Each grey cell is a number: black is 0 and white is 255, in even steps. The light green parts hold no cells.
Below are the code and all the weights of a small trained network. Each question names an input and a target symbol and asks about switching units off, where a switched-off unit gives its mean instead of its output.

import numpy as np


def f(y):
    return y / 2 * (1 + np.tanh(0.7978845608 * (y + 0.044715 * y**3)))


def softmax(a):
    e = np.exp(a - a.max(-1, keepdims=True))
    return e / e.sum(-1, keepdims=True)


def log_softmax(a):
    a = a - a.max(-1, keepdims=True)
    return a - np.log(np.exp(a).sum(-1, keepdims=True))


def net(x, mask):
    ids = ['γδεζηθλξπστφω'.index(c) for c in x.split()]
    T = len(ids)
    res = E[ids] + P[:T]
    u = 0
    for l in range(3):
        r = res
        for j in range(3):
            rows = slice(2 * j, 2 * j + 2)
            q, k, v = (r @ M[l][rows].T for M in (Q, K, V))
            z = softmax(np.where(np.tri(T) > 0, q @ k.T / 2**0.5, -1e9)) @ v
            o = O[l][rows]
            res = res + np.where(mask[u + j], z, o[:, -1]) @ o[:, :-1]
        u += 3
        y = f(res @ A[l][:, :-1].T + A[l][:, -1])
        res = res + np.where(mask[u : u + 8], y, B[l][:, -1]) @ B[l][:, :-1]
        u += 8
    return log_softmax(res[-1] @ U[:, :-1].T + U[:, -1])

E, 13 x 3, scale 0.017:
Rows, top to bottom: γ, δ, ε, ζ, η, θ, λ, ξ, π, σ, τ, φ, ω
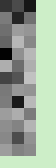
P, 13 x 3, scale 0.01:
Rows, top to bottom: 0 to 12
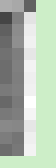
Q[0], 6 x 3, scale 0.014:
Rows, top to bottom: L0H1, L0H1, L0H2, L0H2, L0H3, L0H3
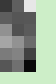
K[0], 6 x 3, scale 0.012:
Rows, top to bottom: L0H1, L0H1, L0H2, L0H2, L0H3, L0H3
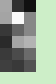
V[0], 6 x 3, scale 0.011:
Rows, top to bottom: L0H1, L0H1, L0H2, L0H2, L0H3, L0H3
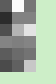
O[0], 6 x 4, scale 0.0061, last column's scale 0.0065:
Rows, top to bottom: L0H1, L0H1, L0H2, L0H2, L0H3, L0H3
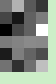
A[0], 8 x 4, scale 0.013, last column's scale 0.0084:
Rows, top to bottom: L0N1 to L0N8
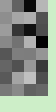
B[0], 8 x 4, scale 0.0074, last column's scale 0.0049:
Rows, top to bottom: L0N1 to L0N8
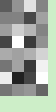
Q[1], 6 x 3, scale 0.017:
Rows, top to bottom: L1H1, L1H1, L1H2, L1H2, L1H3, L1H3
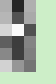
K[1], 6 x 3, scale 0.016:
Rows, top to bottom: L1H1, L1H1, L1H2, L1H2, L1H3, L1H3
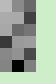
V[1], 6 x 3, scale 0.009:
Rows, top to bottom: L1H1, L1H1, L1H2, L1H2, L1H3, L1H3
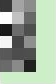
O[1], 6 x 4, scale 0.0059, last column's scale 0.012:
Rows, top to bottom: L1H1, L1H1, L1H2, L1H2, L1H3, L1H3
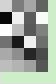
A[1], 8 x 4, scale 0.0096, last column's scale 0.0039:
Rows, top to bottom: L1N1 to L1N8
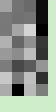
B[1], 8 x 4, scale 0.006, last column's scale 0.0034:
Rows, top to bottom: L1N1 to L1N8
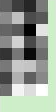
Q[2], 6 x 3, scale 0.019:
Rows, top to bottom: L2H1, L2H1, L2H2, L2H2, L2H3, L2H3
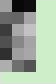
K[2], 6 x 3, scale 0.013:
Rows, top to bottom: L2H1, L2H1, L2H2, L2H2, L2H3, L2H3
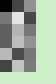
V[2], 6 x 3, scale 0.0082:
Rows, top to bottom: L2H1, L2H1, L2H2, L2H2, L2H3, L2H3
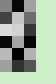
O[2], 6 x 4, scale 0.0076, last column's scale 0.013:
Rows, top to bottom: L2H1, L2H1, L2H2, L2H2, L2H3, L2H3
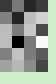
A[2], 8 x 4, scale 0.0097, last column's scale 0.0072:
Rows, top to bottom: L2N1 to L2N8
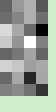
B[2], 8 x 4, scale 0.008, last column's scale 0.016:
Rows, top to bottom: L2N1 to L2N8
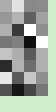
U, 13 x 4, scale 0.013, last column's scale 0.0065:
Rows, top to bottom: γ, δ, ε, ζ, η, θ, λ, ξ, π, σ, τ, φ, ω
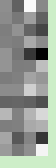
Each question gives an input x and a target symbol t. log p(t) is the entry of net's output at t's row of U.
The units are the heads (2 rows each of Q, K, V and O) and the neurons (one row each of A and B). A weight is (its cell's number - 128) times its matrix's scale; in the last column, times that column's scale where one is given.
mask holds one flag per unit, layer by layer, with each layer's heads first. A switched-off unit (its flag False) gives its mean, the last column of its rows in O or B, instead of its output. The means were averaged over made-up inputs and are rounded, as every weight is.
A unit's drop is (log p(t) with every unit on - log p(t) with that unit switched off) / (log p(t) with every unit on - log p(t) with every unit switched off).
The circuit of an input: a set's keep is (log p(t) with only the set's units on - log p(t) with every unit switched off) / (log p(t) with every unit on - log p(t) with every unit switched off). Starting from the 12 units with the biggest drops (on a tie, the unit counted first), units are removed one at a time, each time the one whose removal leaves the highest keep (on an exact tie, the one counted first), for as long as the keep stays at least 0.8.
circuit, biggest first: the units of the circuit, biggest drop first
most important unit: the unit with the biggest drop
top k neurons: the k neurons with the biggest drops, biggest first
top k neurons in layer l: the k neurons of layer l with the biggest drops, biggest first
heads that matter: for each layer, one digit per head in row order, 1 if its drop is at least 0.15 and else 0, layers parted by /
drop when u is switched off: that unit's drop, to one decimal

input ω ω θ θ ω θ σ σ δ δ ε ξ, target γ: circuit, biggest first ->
[L1H2, L2N4]
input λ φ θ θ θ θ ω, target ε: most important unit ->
L1H1
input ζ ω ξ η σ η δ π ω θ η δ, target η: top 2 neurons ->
[L2N4, L0N7]
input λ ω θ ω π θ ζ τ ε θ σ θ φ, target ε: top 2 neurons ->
[L1N8, L2N4]
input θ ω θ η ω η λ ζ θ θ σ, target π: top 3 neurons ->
[L0N7, L0N6, L0N4]
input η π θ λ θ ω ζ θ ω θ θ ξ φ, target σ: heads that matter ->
111 / 111 / 000
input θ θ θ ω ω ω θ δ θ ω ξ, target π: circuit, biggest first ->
[L1H2, L2H2, L2H1]
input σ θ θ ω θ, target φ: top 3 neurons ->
[L2N4, L0N7, L1N3]
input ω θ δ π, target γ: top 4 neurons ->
[L0N7, L2N4, L0N4, L0N6]
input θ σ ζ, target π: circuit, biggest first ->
[L1H2, L0H2, L2H1]
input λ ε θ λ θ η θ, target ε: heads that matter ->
000 / 100 / 010
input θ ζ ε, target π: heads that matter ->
111 / 110 / 110
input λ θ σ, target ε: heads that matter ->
000 / 110 / 010
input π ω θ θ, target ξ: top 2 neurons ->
[L1N8, L2N4]
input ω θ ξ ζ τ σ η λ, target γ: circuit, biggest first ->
[L2N4]
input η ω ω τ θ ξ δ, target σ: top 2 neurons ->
[L2N3, L0N6]
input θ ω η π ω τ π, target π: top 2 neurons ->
[L0N7, L0N4]
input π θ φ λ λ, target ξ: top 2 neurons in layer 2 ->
[L2N4, L2N1]
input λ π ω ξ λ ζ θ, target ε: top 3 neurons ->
[L1N8, L2N4, L2N6]
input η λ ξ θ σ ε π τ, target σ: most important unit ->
L2N3
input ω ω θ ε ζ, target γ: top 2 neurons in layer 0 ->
[L0N7, L0N6]
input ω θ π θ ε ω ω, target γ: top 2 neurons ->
[L0N7, L2N4]
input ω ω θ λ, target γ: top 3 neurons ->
[L0N7, L2N4, L0N4]
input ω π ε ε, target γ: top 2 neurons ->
[L0N7, L2N4]
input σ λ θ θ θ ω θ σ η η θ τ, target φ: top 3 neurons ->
[L2N4, L0N7, L1N3]
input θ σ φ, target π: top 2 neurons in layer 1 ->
[L1N3, L1N8]
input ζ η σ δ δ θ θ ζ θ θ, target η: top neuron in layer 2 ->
[L2N4]
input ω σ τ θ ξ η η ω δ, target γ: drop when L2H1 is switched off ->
0.2
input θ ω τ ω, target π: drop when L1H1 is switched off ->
0.7
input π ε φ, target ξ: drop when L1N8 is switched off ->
0.4
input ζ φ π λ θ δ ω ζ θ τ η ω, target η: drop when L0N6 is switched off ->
-0.1
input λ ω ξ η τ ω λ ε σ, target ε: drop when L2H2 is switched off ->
0.8
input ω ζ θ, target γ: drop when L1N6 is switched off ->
0.0
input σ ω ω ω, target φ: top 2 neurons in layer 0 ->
[L0N7, L0N2]
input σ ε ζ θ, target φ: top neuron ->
[L2N4]
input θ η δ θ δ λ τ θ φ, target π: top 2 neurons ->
[L0N7, L0N6]
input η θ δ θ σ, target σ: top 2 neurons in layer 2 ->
[L2N3, L2N4]
